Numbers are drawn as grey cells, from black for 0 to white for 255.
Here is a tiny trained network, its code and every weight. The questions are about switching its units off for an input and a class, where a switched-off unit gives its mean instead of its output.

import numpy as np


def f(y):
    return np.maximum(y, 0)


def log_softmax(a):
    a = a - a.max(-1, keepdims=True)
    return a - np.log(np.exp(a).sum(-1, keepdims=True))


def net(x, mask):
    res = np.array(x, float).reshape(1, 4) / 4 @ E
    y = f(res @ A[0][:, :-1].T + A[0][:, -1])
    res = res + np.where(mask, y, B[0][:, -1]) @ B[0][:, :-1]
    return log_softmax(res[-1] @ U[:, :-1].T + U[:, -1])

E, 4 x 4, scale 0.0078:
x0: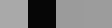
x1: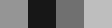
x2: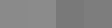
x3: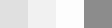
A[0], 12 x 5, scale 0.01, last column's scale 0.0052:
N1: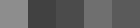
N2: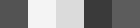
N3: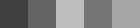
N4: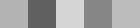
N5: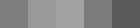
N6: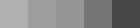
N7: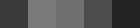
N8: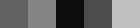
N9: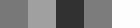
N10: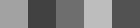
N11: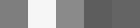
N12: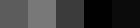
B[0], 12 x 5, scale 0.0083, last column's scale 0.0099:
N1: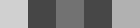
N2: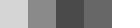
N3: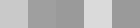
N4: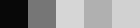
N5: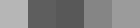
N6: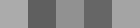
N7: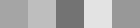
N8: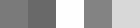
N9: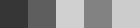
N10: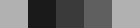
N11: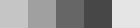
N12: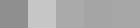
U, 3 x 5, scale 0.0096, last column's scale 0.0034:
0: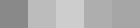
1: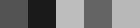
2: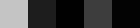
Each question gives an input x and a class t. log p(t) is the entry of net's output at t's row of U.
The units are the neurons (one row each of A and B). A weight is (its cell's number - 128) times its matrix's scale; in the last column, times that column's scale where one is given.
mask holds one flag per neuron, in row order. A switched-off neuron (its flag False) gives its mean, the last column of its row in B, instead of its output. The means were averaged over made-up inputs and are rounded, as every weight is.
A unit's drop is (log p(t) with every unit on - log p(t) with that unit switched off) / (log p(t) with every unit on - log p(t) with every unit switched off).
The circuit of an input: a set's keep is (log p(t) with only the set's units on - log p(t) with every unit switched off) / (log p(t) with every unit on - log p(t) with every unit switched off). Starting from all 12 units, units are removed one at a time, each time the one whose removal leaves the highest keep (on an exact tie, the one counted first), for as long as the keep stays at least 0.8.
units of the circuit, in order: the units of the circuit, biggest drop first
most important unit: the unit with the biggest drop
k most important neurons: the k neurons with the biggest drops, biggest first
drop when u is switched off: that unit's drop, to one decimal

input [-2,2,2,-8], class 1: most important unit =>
N8
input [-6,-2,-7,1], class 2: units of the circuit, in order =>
N2, N4
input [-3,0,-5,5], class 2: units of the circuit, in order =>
N2, N8
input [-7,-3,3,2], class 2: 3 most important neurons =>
N2, N11, N4
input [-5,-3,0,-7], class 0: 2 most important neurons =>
N12, N7
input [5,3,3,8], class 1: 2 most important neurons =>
N4, N12
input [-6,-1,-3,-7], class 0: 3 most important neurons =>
N12, N7, N10
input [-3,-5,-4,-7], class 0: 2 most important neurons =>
N12, N7
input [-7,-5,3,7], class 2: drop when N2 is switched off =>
0.2
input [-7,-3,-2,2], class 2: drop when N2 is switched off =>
0.4
